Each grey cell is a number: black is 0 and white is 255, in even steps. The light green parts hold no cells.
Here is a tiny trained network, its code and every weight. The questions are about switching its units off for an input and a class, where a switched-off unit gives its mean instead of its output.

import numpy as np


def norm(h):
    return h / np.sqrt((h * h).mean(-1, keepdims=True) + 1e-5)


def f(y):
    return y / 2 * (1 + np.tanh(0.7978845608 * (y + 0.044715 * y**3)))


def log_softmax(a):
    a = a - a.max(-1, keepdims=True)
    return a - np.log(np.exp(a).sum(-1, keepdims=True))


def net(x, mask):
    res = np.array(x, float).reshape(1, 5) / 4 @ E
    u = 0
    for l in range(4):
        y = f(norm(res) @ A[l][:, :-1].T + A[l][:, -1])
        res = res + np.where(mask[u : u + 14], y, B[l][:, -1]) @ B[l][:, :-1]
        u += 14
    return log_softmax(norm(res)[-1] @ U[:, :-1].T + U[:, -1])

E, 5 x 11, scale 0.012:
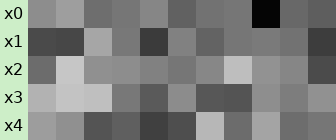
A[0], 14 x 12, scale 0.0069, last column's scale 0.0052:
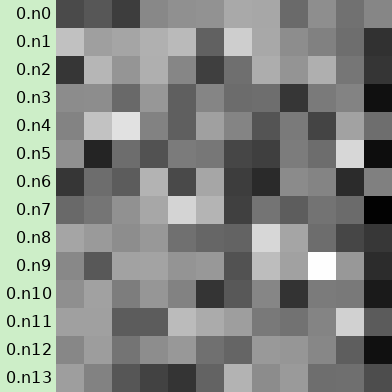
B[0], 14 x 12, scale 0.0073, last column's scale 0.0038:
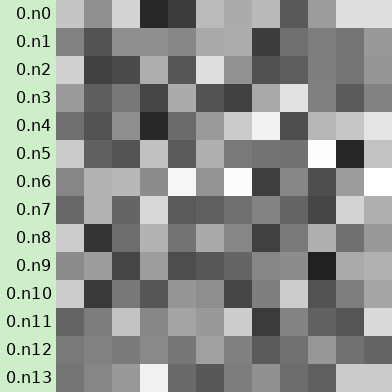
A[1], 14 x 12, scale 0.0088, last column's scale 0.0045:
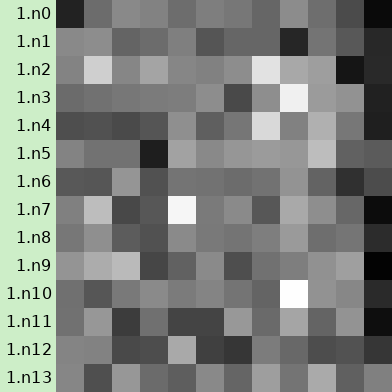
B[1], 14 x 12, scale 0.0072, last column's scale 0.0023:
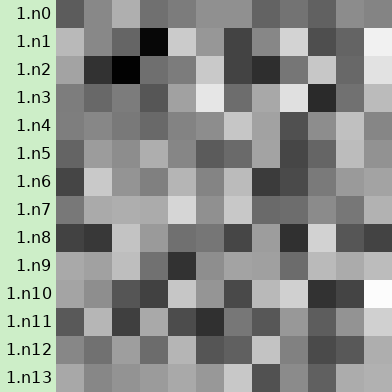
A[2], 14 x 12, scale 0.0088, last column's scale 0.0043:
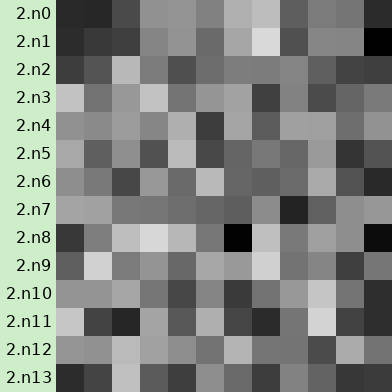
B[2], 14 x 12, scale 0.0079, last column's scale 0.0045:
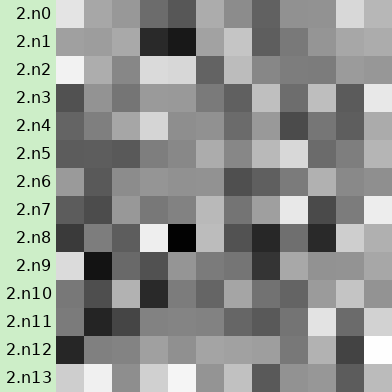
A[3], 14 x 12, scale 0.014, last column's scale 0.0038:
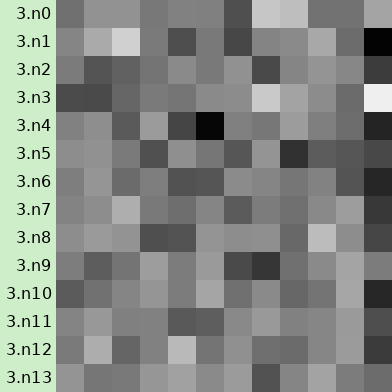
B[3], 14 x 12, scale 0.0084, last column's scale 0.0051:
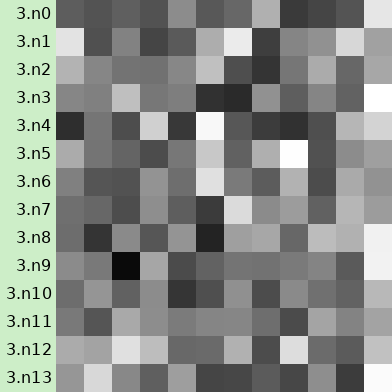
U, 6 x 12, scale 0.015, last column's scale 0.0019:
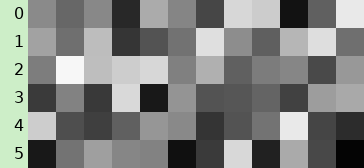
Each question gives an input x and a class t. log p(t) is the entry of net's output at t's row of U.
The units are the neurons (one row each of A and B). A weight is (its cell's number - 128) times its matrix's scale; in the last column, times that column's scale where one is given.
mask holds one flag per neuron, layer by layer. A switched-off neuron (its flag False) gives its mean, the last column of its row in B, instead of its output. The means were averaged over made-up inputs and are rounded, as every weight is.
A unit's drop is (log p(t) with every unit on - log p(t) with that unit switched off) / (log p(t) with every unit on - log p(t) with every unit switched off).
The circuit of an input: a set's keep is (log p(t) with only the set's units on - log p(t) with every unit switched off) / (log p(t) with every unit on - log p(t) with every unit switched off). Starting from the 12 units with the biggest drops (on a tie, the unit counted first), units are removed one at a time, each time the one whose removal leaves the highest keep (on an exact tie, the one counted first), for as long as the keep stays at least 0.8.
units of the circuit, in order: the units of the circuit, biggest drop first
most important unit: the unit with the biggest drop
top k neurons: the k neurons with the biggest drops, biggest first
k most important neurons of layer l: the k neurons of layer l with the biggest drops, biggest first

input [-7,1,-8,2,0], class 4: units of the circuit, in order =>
0.n5
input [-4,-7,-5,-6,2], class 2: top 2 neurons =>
0.n11, 0.n4
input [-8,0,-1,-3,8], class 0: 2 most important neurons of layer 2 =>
2.n8, 2.n11
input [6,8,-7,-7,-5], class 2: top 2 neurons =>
0.n4, 2.n13
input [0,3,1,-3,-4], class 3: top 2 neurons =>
0.n7, 0.n4
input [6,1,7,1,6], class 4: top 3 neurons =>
1.n2, 2.n11, 0.n8
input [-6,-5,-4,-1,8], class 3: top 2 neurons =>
3.n4, 1.n11
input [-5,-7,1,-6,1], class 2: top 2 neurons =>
0.n4, 0.n11
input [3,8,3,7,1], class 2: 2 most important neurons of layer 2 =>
2.n13, 2.n2
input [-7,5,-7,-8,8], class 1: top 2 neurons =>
2.n0, 0.n0
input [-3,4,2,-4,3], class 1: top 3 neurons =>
0.n0, 0.n11, 2.n0
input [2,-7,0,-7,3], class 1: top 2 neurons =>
0.n0, 0.n6
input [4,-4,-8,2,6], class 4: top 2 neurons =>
0.n5, 2.n11
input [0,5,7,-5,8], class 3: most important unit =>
0.n13
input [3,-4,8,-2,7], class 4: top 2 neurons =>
1.n2, 2.n11
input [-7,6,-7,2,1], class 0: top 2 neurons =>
1.n10, 1.n3
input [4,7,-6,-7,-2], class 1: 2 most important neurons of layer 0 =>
0.n0, 0.n11
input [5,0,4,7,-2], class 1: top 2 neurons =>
1.n9, 0.n4
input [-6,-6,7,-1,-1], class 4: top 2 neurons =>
1.n2, 0.n6
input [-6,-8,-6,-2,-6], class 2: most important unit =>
0.n11
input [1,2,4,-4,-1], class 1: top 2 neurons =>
0.n0, 2.n0
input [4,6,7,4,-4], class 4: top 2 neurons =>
1.n2, 0.n11
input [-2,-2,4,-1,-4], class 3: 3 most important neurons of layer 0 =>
0.n6, 0.n9, 0.n7
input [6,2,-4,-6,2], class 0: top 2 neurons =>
1.n1, 0.n4
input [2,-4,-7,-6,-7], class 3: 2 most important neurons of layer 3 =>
3.n9, 3.n10
